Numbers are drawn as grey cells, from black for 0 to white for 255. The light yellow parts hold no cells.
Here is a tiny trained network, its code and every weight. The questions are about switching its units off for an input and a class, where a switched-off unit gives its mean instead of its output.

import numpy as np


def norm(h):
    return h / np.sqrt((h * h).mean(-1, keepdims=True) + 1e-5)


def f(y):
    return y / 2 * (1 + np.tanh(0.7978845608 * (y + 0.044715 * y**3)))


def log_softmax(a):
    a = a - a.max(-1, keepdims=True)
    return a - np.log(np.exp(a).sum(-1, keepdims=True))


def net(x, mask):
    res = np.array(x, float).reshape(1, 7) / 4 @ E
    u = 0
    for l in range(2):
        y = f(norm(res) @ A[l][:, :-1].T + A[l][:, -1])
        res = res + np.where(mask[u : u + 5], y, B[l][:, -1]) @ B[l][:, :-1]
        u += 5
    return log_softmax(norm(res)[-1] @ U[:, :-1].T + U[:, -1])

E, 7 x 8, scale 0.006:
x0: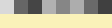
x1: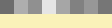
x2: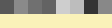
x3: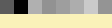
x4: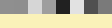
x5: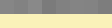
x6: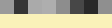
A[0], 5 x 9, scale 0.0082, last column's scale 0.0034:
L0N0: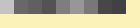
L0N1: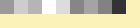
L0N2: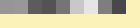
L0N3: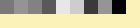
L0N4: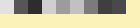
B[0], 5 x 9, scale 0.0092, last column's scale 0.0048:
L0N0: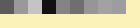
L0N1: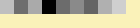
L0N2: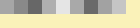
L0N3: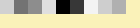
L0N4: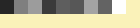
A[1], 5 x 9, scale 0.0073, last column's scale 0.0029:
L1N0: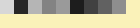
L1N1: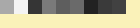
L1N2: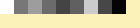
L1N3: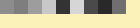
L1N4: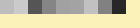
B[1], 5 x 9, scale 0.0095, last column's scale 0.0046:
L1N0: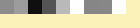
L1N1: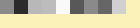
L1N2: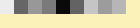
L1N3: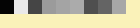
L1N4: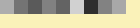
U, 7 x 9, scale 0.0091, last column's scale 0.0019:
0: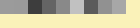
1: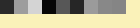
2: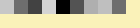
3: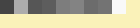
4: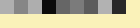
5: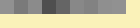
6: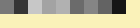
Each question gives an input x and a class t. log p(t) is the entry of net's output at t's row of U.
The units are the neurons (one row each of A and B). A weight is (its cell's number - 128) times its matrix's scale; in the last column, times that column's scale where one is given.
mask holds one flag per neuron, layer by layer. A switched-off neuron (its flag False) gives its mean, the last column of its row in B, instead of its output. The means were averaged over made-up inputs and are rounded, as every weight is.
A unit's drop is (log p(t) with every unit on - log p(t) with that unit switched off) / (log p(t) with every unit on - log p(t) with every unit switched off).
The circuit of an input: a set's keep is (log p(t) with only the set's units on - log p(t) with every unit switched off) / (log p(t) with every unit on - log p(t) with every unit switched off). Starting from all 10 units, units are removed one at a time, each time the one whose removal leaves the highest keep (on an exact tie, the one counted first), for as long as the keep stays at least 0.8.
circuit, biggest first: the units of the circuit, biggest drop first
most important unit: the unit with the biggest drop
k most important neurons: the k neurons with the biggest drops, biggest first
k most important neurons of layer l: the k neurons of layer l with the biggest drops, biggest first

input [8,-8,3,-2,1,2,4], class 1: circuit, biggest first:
L0N4, L0N0
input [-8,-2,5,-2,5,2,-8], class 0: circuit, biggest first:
L0N4, L0N2
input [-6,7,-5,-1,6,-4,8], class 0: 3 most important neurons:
L1N0, L0N4, L0N3
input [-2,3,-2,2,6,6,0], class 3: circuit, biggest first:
L1N3, L0N0
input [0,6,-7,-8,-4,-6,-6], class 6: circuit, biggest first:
L1N1, L0N3
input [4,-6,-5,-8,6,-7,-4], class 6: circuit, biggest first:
L1N1, L0N1
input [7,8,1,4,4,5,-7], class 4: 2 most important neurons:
L0N1, L0N4
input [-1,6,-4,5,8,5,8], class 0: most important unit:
L1N0
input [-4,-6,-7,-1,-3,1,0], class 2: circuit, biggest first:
L0N4, L1N2
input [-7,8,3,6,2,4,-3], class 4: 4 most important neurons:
L0N1, L0N4, L1N3, L1N1
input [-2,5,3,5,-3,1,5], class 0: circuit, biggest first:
L1N0, L0N4
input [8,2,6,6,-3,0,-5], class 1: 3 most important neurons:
L0N4, L1N0, L0N0
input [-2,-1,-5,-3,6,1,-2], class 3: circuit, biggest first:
L1N3, L0N1
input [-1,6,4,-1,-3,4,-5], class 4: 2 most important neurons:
L0N1, L1N0
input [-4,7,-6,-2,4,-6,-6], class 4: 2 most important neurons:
L0N1, L0N3
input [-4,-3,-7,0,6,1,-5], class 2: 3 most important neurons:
L1N2, L1N0, L0N4
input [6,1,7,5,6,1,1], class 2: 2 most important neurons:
L0N3, L1N2
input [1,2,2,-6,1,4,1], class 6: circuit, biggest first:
L1N1
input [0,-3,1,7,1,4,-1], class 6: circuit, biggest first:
L1N0, L0N1
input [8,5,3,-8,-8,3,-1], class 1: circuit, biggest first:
L0N4, L1N0
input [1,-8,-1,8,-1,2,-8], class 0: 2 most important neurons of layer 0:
L0N2, L0N4
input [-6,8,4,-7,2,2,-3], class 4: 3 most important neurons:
L0N1, L0N4, L1N3
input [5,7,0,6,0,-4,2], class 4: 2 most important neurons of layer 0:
L0N1, L0N0
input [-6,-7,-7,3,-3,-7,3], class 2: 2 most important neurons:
L0N4, L0N0
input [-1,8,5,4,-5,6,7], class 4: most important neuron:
L0N1
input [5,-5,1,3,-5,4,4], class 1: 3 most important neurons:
L0N4, L0N0, L0N2
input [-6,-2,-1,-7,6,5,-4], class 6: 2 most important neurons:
L1N1, L0N4
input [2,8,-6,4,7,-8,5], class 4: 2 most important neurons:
L0N1, L1N2
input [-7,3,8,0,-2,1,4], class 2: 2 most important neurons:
L0N3, L0N4
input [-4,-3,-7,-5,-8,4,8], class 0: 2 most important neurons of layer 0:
L0N4, L0N3
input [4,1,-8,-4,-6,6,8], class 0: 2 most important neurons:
L1N0, L0N3
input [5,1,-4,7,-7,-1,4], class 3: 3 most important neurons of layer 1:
L1N0, L1N1, L1N2
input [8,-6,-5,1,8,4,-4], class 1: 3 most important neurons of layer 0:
L0N4, L0N0, L0N3
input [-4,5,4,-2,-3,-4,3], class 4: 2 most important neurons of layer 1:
L1N3, L1N4
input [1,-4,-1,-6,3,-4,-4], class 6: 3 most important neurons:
L1N1, L1N0, L0N1
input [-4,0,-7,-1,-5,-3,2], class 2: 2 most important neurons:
L0N4, L0N0
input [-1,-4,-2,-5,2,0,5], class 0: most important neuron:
L1N0
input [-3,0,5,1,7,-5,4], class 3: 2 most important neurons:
L1N3, L0N1
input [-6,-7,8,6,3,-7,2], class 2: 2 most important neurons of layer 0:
L0N3, L0N4
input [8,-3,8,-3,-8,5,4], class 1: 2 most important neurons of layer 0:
L0N4, L0N0
